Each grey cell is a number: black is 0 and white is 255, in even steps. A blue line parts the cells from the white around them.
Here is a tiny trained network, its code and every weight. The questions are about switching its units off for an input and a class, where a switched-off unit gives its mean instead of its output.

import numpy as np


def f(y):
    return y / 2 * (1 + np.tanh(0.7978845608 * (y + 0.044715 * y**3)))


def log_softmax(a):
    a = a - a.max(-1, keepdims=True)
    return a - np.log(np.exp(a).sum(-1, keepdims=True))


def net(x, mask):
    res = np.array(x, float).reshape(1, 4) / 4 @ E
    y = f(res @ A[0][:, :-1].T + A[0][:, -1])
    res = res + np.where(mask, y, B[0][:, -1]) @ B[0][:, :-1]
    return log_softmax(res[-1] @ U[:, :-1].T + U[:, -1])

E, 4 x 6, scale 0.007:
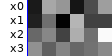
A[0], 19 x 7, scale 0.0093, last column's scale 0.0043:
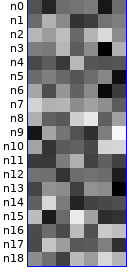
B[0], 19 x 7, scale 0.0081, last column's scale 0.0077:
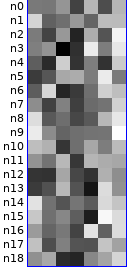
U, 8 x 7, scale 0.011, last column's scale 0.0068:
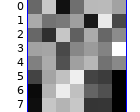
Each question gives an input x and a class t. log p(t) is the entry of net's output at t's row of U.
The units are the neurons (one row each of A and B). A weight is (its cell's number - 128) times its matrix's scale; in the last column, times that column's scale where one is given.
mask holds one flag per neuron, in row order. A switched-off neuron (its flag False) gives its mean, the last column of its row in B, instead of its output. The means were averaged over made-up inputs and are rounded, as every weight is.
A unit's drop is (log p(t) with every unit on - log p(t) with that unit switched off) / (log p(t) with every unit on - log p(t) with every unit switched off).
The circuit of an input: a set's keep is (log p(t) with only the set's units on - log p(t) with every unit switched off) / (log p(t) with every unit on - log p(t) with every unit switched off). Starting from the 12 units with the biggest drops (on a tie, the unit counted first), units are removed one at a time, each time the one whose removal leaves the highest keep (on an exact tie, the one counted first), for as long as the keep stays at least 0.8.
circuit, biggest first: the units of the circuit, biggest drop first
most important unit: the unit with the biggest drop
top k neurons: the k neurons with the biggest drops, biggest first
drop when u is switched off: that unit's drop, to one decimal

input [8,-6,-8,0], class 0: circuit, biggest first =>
[n3]
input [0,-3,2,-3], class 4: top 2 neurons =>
[n4; n15]
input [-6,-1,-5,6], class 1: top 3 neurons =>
[n15; n8; n16]
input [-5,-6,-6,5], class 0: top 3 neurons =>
[n6; n3; n4]
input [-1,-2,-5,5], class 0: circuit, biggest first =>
[n6; n3]
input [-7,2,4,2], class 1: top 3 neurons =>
[n15; n3; n8]
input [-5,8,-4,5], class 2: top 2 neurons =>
[n4; n0]
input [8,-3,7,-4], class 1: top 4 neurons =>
[n3; n13; n17; n1]
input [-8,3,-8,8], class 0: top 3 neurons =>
[n3; n6; n0]
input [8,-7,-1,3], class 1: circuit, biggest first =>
[n1; n13]
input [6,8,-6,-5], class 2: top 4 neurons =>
[n4; n0; n11; n12]
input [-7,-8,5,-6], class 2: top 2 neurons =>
[n2; n7]
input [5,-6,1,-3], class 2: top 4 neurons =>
[n2; n15; n6; n8]
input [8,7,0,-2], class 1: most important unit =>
n14
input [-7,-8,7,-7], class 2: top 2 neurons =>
[n2; n7]
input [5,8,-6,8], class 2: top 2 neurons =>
[n4; n0]
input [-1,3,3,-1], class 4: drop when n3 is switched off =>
0.2
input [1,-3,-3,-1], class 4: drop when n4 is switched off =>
0.2
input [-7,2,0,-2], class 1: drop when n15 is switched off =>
0.3
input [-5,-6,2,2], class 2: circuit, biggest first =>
[n2]
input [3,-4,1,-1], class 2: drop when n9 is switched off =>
0.1
